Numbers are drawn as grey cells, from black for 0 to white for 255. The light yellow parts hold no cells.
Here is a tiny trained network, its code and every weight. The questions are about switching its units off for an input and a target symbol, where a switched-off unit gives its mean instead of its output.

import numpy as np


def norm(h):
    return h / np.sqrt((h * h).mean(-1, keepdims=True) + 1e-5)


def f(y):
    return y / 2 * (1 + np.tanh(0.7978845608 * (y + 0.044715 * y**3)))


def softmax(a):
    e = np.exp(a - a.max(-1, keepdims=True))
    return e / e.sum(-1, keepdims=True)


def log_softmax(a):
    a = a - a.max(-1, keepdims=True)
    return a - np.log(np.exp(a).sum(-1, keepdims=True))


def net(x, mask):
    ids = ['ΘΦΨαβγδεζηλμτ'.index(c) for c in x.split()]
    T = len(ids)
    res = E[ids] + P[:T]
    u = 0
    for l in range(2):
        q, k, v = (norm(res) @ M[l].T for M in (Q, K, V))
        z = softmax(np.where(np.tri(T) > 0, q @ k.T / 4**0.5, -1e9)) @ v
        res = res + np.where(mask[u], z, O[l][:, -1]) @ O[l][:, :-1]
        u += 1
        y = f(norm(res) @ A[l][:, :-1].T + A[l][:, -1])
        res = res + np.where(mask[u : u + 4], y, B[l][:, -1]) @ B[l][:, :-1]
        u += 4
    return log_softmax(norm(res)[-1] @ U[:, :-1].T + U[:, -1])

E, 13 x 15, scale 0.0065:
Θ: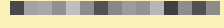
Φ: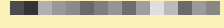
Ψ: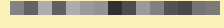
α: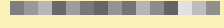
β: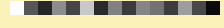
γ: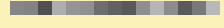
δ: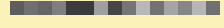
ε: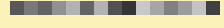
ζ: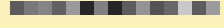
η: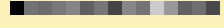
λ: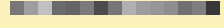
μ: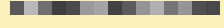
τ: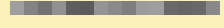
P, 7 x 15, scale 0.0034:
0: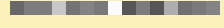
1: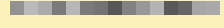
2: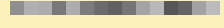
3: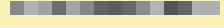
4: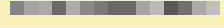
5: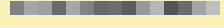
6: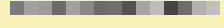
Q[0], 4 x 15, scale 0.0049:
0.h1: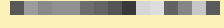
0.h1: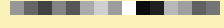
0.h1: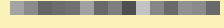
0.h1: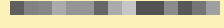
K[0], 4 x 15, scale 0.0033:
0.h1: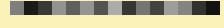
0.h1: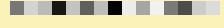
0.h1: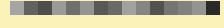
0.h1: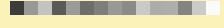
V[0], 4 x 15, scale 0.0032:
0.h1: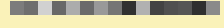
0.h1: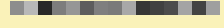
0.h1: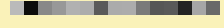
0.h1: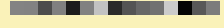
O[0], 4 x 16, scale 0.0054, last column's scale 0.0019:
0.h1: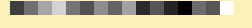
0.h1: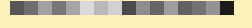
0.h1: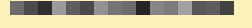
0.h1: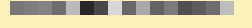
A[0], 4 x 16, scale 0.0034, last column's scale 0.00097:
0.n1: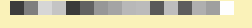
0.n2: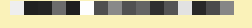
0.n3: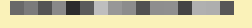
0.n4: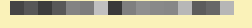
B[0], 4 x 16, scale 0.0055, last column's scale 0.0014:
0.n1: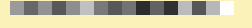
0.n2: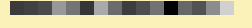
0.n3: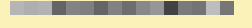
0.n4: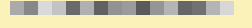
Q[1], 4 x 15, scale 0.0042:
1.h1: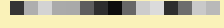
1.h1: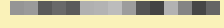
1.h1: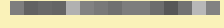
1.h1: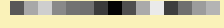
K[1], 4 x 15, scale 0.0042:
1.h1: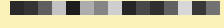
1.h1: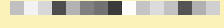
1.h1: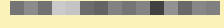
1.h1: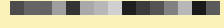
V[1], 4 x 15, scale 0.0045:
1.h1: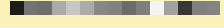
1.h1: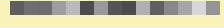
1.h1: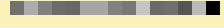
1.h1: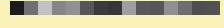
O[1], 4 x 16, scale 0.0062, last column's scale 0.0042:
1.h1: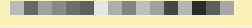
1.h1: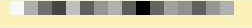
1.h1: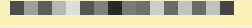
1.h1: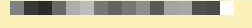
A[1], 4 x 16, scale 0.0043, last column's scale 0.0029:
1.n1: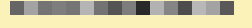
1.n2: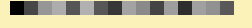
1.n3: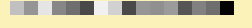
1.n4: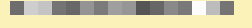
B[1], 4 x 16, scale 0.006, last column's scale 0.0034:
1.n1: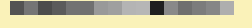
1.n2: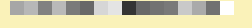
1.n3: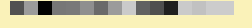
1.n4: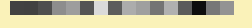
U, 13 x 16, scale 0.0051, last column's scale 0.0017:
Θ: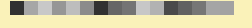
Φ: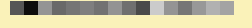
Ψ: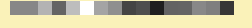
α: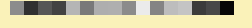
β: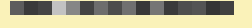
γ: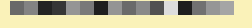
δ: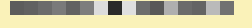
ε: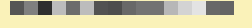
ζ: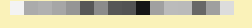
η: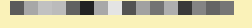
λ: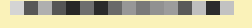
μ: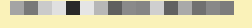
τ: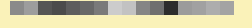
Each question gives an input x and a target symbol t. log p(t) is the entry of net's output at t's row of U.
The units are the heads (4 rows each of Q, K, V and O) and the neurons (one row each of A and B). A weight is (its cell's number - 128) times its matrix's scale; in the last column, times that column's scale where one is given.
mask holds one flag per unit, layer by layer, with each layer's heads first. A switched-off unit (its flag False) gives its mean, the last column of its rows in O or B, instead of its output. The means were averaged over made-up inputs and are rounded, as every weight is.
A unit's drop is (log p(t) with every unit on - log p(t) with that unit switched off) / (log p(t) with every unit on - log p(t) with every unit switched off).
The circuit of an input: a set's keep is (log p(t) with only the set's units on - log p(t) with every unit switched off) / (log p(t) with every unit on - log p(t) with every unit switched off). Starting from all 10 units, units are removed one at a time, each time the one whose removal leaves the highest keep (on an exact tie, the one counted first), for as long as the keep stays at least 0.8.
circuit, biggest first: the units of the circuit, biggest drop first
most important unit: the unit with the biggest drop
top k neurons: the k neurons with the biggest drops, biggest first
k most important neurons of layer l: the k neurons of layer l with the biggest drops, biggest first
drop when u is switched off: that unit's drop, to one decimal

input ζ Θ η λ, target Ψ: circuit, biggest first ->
[0.h1; 1.h1]
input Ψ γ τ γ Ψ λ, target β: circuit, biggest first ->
[0.h1]
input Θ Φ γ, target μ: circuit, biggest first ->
[0.h1; 1.h1]
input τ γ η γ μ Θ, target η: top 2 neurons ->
[1.n2; 0.n1]
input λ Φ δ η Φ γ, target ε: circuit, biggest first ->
[1.h1; 0.h1]
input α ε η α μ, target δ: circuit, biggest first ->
[1.h1; 0.h1; 1.n4; 1.n1]
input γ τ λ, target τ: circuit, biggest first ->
[1.h1; 1.n3]
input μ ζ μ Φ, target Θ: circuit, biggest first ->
[0.h1; 1.h1]
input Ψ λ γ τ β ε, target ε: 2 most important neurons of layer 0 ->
[0.n2; 0.n4]
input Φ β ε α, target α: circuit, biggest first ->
[0.n2; 1.n4; 1.h1; 0.h1]
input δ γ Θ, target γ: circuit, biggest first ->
[1.h1; 0.n1]
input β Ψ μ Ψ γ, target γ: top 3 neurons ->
[0.n2; 1.n2; 1.n1]
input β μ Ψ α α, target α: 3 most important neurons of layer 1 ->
[1.n4; 1.n2; 1.n3]
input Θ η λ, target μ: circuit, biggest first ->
[0.h1]
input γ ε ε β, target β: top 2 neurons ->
[0.n2; 1.n2]
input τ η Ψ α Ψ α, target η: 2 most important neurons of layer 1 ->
[1.n2; 1.n4]
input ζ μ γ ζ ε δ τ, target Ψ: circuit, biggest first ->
[0.h1; 0.n1]
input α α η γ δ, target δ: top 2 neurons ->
[1.n4; 1.n1]
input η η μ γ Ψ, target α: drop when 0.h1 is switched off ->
0.1
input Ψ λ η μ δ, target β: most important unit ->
0.h1
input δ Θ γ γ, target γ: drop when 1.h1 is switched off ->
0.4
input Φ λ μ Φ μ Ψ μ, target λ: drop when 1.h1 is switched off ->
0.2
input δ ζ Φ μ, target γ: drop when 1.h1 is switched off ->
0.5
